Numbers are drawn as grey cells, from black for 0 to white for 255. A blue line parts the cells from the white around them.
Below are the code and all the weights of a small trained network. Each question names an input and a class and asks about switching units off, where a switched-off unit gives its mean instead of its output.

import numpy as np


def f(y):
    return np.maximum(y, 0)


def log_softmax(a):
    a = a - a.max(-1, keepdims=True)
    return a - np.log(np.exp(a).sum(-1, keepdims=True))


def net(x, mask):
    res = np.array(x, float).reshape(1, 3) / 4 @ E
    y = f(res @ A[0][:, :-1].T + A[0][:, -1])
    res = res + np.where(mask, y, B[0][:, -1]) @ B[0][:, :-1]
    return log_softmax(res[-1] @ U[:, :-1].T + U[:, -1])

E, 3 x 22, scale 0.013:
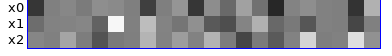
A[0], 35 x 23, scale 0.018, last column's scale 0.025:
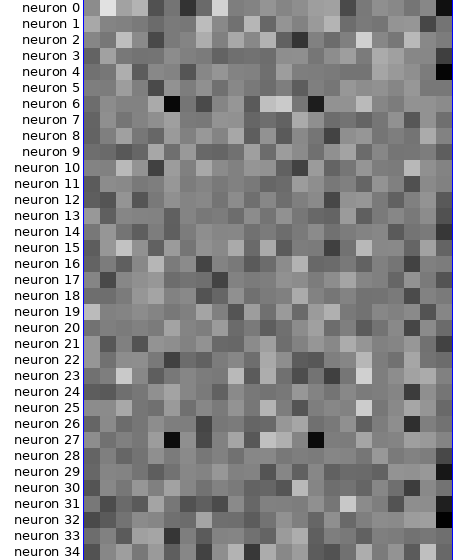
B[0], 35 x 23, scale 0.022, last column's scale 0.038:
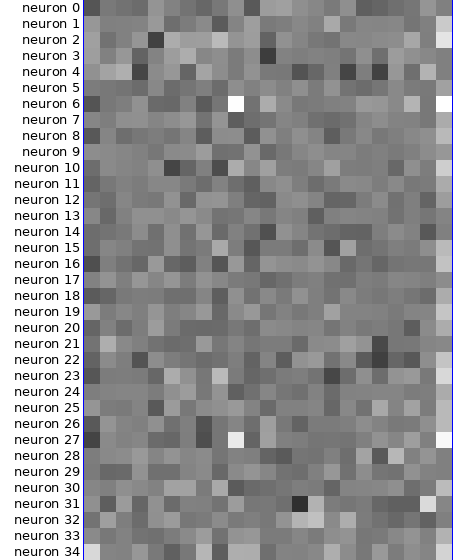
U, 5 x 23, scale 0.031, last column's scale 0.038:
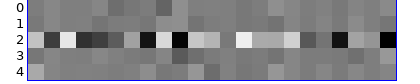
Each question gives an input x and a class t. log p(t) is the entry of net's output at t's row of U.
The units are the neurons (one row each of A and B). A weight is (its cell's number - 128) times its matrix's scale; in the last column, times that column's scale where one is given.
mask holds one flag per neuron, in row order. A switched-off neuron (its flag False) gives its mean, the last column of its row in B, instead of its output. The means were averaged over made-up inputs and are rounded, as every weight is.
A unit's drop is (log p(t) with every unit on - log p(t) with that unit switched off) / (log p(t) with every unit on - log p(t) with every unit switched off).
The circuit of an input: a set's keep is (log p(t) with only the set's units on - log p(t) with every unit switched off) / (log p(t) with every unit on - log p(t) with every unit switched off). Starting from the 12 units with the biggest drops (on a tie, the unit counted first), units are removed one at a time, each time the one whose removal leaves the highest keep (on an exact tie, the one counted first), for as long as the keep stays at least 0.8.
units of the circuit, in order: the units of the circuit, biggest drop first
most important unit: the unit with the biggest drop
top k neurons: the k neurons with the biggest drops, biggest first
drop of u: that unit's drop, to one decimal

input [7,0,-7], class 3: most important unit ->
neuron 30
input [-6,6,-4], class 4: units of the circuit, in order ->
[neuron 27; neuron 6]
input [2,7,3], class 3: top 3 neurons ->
[neuron 6; neuron 27; neuron 34]
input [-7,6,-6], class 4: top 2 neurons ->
[neuron 27; neuron 6]
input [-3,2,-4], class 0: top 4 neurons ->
[neuron 2; neuron 23; neuron 34; neuron 15]
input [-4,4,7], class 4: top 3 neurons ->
[neuron 27; neuron 6; neuron 2]
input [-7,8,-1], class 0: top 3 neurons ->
[neuron 2; neuron 34; neuron 10]
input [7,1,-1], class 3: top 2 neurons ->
[neuron 6; neuron 27]
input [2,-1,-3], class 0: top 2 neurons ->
[neuron 23; neuron 2]
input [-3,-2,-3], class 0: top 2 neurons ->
[neuron 2; neuron 34]
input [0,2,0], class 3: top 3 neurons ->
[neuron 6; neuron 27; neuron 34]
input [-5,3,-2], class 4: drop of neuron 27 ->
0.2
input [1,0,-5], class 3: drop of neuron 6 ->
0.1
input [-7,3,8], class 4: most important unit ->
neuron 2
